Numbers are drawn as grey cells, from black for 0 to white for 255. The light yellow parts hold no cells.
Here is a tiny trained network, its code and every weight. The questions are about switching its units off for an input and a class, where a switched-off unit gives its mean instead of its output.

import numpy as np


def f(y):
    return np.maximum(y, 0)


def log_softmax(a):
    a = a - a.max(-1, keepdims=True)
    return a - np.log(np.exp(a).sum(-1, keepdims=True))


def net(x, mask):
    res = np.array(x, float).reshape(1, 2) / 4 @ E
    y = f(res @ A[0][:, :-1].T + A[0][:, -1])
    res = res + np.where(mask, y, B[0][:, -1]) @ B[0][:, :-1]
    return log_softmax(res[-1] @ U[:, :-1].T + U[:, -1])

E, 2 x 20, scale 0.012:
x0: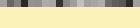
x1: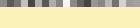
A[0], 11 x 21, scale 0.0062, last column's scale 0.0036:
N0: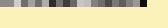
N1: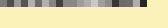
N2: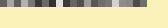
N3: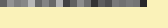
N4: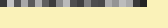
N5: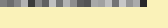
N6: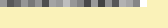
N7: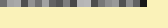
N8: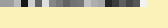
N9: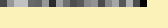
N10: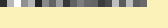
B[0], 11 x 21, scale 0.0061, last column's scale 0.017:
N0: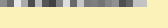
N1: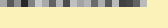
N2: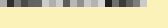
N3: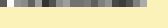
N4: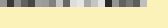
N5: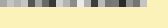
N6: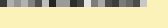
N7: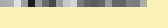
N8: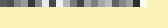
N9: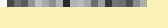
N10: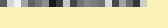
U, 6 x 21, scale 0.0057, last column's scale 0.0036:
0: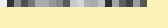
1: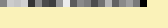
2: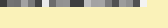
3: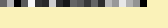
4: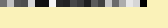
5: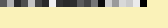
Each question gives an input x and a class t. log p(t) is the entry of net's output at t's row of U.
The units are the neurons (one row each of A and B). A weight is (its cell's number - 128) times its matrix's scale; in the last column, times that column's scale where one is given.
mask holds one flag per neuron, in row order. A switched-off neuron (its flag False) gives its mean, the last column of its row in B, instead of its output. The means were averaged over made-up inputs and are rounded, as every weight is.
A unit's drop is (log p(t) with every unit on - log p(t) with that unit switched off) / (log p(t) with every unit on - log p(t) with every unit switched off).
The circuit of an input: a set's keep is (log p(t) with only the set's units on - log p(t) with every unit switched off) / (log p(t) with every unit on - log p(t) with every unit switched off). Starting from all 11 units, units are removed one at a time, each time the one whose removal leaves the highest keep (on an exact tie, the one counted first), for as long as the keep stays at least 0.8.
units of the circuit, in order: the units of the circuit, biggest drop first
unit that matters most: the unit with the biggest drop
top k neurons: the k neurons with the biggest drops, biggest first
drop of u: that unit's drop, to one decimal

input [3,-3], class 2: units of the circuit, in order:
(N8)
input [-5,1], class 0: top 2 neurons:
(N4 N8)
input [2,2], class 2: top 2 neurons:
(N0 N4)
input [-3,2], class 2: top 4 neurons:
(N1 N6 N0 N7)
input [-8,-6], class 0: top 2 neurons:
(N2 N9)
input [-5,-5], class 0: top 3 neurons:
(N2 N9 N6)
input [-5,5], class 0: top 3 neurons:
(N4 N10 N8)
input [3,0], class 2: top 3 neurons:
(N4 N9 N2)
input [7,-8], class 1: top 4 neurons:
(N8 N0 N7 N2)
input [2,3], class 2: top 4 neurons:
(N0 N7 N10 N3)
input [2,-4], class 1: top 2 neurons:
(N2 N0)
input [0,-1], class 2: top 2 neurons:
(N5 N0)
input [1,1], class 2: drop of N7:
0.3
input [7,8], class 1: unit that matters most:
N2
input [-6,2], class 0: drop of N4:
0.2
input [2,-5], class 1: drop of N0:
0.1
